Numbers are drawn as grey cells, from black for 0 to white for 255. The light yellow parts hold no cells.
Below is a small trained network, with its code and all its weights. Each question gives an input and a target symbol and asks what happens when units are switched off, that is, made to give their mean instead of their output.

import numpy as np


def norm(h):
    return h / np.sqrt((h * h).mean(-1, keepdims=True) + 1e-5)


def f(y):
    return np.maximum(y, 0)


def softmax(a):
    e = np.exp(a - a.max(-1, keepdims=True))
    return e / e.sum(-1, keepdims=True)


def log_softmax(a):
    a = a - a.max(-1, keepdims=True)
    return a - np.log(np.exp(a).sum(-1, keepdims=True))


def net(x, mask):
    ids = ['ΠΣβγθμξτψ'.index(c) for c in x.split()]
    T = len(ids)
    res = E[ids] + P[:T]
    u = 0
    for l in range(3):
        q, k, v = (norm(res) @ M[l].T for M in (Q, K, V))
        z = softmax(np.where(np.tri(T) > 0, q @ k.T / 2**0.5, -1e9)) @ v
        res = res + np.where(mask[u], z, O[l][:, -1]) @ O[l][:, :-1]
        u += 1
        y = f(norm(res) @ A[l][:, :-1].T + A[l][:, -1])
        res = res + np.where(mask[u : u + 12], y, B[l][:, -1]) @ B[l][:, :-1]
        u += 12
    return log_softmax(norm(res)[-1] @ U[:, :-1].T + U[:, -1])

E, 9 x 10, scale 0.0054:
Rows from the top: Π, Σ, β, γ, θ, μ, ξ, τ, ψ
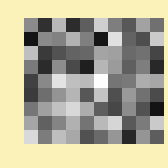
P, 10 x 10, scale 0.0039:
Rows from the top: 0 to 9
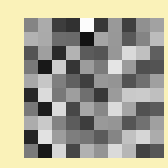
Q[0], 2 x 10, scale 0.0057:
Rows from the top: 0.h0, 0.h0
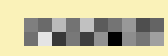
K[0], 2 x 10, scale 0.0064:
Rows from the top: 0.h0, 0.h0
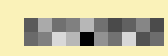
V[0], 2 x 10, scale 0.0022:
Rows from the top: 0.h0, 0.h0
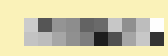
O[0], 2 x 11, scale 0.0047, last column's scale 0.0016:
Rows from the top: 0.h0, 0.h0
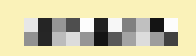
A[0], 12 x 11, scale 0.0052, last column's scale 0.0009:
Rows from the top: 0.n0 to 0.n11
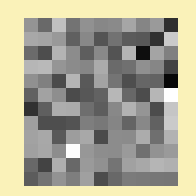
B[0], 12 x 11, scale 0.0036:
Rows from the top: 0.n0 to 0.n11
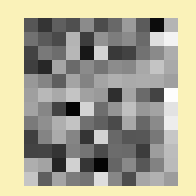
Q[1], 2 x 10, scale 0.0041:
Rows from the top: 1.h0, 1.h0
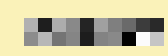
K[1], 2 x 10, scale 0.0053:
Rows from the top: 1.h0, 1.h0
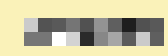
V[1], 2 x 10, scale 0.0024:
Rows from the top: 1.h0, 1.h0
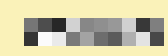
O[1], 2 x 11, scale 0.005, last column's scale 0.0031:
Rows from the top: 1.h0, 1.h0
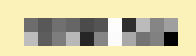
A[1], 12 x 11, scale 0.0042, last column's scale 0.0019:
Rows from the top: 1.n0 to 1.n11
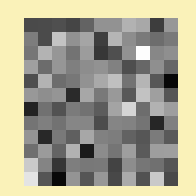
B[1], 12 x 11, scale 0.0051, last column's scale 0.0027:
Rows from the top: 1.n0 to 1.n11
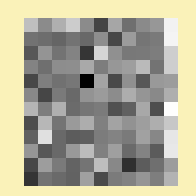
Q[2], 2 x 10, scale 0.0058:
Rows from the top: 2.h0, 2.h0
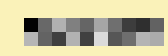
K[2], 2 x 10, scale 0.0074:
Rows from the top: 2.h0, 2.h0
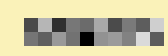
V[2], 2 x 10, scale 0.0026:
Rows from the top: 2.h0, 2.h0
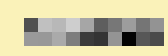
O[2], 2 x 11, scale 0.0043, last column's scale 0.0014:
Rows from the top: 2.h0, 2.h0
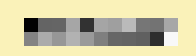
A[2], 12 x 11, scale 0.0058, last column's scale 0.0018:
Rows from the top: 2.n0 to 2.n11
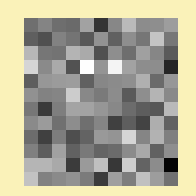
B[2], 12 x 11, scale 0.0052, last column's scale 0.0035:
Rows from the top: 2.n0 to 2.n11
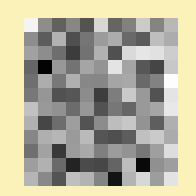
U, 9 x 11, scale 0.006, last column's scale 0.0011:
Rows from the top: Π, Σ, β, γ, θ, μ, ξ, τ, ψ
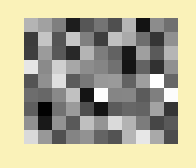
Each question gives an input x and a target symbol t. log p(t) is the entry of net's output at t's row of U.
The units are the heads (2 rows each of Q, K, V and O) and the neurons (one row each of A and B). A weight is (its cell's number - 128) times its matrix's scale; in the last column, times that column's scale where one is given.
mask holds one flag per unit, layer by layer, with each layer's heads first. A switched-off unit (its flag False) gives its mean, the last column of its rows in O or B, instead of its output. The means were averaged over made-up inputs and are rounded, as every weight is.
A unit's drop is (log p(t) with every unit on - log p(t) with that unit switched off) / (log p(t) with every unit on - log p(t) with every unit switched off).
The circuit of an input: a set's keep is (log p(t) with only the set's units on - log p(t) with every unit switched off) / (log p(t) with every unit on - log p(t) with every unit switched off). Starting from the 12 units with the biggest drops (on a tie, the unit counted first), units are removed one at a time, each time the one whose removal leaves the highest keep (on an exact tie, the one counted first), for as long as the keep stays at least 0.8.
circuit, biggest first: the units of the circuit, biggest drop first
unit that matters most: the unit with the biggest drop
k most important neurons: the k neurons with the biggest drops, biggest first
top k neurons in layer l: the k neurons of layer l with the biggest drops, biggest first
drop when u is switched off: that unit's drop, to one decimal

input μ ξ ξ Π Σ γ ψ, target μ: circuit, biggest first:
[0.h0]
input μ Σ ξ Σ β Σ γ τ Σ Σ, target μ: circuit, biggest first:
[0.h0; 0.n2]
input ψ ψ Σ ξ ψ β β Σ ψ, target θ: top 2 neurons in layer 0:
[0.n5; 0.n6]
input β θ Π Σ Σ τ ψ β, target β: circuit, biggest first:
[1.n11; 1.n10]
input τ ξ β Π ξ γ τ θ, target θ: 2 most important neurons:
[0.n3; 2.n1]
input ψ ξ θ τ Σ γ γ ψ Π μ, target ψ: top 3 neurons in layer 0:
[0.n6; 0.n10; 0.n2]
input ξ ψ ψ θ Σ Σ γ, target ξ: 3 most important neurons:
[0.n2; 0.n10; 0.n6]
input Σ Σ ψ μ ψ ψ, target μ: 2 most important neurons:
[1.n2; 0.n8]
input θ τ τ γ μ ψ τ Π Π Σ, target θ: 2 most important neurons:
[2.n8; 0.n2]
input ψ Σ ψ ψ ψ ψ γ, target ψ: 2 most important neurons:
[0.n6; 2.n0]
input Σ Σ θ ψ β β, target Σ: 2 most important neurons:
[0.n1; 0.n8]
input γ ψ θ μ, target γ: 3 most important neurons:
[0.n2; 1.n0; 2.n6]
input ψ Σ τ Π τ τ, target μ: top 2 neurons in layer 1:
[1.n4; 1.n0]
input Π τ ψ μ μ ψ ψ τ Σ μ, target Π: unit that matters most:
1.h0
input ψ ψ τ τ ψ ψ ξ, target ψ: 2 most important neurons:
[0.n6; 2.n0]
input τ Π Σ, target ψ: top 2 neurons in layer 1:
[1.n6; 1.n0]
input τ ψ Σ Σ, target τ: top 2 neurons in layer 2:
[2.n3; 2.n0]
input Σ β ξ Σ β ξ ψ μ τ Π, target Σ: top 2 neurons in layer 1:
[1.n0; 1.n8]
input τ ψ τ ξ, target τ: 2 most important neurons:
[2.n3; 0.n5]
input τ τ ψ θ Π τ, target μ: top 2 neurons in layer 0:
[0.n6; 0.n8]
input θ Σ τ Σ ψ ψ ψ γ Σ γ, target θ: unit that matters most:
2.h0
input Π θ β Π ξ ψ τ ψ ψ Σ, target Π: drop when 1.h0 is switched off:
0.1
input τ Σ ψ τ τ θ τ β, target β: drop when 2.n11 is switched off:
0.0
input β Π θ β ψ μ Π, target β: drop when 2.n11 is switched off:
0.1
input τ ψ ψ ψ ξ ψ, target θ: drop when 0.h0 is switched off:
1.4
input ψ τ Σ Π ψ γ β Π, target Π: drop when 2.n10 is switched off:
0.4
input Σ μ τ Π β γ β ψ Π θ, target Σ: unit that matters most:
0.n10
